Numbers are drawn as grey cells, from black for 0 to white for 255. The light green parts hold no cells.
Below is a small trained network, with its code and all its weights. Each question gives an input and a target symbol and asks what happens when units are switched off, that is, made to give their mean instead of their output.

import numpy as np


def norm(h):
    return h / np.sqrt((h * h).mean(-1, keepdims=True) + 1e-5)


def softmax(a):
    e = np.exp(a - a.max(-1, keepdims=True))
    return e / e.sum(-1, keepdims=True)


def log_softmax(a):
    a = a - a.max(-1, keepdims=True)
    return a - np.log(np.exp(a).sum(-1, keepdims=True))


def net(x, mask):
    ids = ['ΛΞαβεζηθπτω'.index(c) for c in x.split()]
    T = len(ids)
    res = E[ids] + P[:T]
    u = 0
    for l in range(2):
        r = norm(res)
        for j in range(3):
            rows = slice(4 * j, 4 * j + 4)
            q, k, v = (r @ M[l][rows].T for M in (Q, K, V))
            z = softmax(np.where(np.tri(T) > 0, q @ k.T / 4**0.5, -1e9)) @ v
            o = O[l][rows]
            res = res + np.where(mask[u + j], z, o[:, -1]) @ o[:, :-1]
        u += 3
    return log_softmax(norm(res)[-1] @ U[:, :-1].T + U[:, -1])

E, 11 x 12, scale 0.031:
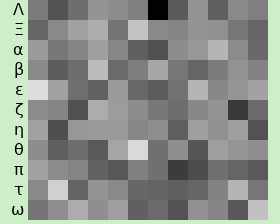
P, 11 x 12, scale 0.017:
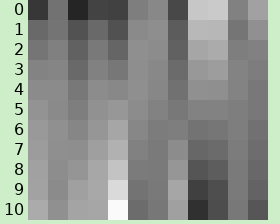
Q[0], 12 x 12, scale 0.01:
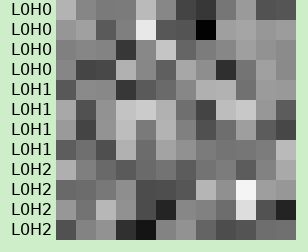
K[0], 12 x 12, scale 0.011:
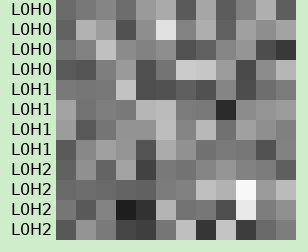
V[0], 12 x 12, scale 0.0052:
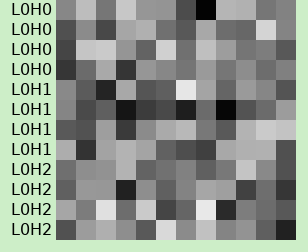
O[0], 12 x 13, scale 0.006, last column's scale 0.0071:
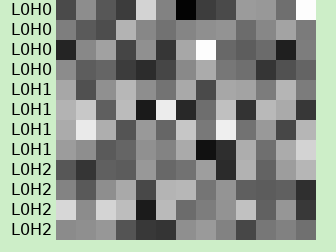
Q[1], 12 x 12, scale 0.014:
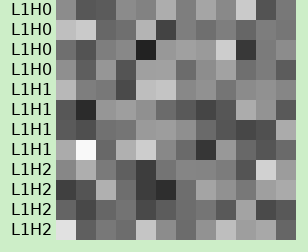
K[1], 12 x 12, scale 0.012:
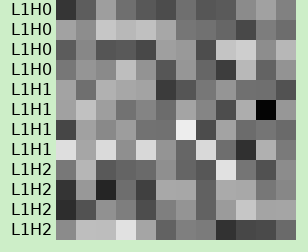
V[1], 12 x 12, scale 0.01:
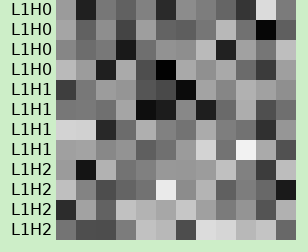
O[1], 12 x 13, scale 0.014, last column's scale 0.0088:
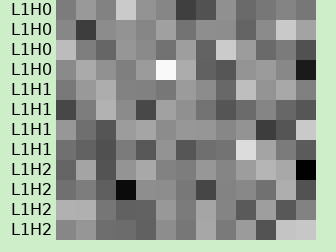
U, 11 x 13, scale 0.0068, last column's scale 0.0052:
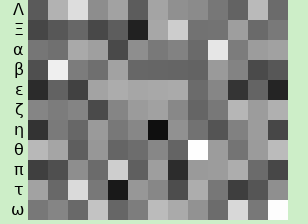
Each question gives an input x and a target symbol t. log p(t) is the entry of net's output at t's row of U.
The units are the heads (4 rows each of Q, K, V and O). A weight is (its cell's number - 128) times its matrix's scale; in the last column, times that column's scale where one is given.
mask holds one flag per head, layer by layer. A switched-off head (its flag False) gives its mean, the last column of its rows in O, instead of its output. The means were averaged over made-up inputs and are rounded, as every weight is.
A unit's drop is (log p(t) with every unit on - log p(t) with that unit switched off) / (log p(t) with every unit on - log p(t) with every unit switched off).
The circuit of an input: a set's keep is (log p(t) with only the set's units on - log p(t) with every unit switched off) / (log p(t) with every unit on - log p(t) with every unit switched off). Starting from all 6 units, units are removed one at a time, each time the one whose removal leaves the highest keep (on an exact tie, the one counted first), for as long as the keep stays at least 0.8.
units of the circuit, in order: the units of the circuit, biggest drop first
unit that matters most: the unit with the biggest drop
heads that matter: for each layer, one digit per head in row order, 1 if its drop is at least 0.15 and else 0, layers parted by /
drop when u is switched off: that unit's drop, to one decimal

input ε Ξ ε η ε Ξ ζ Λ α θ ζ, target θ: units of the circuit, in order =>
[L0H2; L1H1; L0H1]
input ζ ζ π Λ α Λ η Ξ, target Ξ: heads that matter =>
010 / 100
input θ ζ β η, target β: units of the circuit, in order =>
[L1H0; L0H0; L0H1]
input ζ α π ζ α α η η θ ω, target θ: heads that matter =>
111 / 010
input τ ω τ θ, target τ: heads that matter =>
010 / 001
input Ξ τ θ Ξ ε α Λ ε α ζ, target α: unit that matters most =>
L1H1
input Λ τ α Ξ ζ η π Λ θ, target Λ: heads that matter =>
011 / 010
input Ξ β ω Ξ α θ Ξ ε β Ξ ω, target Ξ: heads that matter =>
100 / 100
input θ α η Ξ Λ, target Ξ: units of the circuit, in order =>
[L1H0; L0H1]
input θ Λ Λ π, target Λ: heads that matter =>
010 / 011
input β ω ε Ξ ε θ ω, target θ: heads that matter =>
100 / 010
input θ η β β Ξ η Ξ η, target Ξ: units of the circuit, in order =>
[L1H0; L0H1; L0H0]
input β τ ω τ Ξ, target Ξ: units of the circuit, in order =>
[L0H1; L1H0]
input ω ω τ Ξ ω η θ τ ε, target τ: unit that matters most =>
L1H2
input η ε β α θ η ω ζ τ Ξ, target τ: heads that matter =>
101 / 001
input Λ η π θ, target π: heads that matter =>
010 / 001
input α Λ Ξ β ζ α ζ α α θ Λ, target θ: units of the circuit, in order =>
[L0H1; L1H1]
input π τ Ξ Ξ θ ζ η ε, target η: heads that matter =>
010 / 100
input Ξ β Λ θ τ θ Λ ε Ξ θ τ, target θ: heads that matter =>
111 / 010
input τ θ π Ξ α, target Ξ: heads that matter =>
111 / 100
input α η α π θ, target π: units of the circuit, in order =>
[L1H2]
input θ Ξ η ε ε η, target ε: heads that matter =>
100 / 111
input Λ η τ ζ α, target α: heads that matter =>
001 / 010
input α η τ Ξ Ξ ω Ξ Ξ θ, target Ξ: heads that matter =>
110 / 100
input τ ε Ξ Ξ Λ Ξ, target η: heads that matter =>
110 / 111
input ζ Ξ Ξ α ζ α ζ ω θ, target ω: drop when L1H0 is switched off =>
0.1
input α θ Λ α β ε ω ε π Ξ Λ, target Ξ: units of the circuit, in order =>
[L1H0]
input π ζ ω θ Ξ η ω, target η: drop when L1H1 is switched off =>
0.5
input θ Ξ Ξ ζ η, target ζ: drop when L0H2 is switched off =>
0.0
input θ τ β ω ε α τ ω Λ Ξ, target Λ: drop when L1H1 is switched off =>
0.6
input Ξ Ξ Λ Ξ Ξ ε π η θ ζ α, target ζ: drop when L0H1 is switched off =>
0.8
